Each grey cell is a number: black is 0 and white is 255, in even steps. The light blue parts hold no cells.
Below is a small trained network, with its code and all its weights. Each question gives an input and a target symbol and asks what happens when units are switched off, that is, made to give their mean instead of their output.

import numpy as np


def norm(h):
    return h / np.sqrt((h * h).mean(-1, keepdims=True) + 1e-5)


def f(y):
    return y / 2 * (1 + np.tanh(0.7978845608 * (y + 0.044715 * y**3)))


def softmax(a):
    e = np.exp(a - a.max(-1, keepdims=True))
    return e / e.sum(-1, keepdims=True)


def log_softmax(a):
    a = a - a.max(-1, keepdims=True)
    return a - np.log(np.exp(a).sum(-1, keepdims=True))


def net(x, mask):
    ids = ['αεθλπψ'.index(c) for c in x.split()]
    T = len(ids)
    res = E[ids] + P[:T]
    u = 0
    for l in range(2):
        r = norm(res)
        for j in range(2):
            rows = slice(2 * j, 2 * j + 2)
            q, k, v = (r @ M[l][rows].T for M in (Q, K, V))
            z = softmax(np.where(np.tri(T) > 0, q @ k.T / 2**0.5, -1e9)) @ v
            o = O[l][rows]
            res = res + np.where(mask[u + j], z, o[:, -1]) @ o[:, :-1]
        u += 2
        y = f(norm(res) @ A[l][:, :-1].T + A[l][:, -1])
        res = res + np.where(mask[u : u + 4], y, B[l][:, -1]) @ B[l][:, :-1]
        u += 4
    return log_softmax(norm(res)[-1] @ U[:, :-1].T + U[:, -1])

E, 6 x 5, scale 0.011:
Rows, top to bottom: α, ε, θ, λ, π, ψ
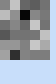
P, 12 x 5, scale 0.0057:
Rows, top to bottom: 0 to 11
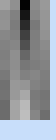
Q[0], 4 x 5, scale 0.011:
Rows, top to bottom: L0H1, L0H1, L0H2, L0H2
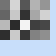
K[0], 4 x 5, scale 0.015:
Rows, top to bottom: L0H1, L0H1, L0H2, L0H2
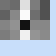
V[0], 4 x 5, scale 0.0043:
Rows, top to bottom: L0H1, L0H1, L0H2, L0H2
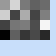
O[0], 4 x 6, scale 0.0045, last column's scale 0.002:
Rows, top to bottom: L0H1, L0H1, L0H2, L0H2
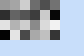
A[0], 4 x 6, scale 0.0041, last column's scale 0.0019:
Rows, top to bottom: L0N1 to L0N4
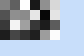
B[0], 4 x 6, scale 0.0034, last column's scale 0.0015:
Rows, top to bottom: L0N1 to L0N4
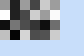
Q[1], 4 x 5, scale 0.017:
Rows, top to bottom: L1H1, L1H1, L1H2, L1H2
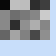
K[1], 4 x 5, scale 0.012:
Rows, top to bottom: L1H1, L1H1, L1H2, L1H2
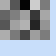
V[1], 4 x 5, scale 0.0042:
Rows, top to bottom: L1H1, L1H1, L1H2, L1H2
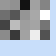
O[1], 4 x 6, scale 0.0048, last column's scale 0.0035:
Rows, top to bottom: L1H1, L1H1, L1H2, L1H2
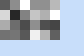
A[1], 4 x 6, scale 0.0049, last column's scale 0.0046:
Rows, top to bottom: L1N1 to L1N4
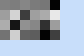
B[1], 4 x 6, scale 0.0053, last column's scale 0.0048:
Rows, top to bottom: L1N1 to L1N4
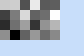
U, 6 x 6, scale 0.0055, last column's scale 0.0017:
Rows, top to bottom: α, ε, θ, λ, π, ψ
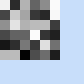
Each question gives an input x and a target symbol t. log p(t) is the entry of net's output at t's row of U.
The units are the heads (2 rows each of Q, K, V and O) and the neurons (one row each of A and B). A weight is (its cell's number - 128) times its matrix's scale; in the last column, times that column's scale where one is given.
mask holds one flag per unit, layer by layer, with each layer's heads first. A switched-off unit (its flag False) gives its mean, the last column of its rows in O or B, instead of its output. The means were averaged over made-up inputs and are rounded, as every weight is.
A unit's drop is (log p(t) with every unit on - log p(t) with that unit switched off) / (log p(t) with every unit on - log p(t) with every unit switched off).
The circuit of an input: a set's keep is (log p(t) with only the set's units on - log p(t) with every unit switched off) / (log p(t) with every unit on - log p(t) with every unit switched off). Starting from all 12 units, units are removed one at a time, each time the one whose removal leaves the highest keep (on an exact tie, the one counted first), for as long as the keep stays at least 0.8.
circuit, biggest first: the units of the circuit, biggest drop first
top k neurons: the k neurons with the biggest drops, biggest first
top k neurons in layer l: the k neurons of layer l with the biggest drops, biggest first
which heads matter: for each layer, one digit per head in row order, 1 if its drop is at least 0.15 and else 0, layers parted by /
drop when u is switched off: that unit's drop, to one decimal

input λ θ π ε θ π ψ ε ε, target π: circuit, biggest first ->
(L0H1)
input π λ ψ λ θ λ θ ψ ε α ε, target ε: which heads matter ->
00 / 10
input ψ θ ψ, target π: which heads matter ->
01 / 00
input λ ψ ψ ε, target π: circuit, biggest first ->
(L0H1; L1N2)
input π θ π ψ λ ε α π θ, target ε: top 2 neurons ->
(L1N3; L0N3)
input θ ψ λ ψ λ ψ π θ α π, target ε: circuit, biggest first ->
(L1H1; L0H2)
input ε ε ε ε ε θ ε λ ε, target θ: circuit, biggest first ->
(L0H2; L1N2)
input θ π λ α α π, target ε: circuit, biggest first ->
(L1H1; L1H2)
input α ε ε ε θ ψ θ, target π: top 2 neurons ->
(L0N4; L0N2)
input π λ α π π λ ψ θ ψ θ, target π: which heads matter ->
11 / 00
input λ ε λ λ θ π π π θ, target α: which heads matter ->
01 / 00
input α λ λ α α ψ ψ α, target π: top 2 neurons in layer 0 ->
(L0N4; L0N3)
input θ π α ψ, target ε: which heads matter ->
00 / 10
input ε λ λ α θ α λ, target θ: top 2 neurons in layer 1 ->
(L1N3; L1N4)
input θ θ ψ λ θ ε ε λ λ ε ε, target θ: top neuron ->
(L1N2)
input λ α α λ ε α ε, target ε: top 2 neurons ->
(L1N2; L0N3)
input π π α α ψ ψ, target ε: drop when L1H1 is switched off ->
0.7
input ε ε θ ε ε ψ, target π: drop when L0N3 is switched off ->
-0.1
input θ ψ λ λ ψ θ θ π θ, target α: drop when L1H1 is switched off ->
0.1
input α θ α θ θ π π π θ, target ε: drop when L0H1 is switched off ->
-0.1
